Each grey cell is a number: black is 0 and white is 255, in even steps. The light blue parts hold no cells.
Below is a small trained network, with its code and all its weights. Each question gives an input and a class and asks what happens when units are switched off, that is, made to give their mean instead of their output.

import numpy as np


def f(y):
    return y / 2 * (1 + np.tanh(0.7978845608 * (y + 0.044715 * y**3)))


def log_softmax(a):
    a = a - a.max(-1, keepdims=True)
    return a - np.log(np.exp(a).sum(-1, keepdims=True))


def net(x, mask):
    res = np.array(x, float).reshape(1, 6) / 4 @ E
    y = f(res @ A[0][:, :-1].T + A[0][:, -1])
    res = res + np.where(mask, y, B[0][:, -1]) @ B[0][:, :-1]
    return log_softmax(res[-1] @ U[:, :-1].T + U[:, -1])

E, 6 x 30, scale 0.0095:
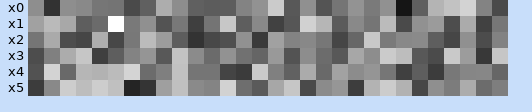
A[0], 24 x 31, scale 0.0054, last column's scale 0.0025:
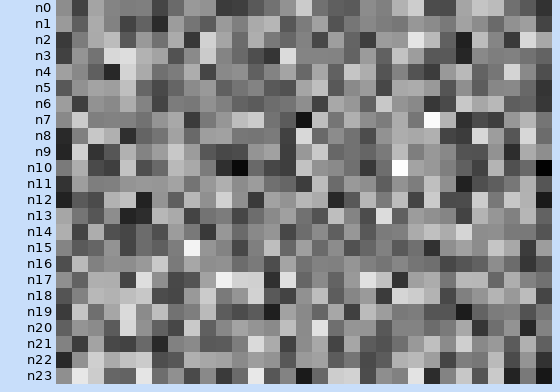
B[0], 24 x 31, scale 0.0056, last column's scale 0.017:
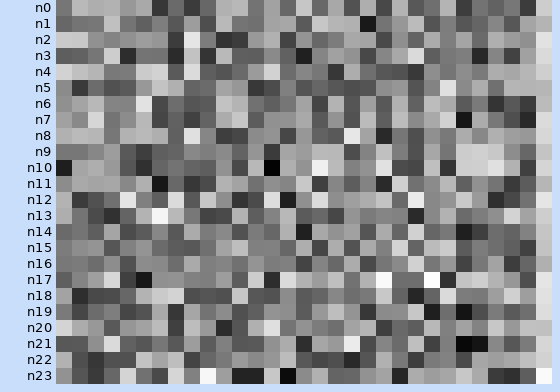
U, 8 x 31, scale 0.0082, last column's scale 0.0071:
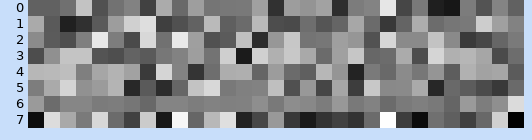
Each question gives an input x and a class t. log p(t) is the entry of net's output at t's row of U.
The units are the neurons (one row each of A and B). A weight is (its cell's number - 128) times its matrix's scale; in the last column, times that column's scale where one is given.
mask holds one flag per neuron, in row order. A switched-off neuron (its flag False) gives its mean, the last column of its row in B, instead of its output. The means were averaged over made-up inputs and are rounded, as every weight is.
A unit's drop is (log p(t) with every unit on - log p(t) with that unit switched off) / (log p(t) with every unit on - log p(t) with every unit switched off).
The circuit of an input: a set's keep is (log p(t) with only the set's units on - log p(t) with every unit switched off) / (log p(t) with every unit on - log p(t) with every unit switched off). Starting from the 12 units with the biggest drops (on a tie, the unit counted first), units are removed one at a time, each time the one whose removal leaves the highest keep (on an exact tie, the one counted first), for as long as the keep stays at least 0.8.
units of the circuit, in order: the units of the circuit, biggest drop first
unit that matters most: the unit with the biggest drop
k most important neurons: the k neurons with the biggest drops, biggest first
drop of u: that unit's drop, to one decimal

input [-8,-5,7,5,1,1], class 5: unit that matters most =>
n7
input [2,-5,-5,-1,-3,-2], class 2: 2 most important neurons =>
n12, n10
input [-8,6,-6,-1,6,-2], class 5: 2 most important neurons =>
n7, n11
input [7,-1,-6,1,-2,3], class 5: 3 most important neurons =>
n0, n10, n6
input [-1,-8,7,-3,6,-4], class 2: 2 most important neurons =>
n12, n17
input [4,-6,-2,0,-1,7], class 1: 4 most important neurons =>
n18, n22, n23, n5
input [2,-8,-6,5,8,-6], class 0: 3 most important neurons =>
n3, n19, n23
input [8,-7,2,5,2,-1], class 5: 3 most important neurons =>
n0, n23, n15
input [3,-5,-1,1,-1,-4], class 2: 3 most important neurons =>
n12, n18, n22
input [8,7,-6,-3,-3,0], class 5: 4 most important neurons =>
n6, n12, n0, n15
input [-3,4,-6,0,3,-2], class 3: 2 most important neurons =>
n17, n12
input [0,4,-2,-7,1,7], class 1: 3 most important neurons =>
n18, n22, n5
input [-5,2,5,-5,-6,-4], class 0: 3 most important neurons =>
n17, n14, n21
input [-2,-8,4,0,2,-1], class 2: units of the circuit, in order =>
n12
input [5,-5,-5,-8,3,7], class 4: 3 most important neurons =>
n20, n4, n13
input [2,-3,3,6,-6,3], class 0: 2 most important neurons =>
n21, n14
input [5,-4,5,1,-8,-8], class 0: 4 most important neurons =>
n14, n21, n18, n1
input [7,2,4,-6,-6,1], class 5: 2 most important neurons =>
n15, n0
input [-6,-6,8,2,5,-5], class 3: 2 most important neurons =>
n10, n9
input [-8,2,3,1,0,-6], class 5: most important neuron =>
n7
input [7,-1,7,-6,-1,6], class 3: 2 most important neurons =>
n10, n7
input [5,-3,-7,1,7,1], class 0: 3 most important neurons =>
n3, n19, n10
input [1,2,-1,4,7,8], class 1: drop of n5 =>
0.3
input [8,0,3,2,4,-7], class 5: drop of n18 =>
0.4
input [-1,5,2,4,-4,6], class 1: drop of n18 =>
0.9
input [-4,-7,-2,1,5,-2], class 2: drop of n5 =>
0.0
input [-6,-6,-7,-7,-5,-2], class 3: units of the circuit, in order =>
n17
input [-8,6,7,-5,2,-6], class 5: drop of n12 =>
0.1
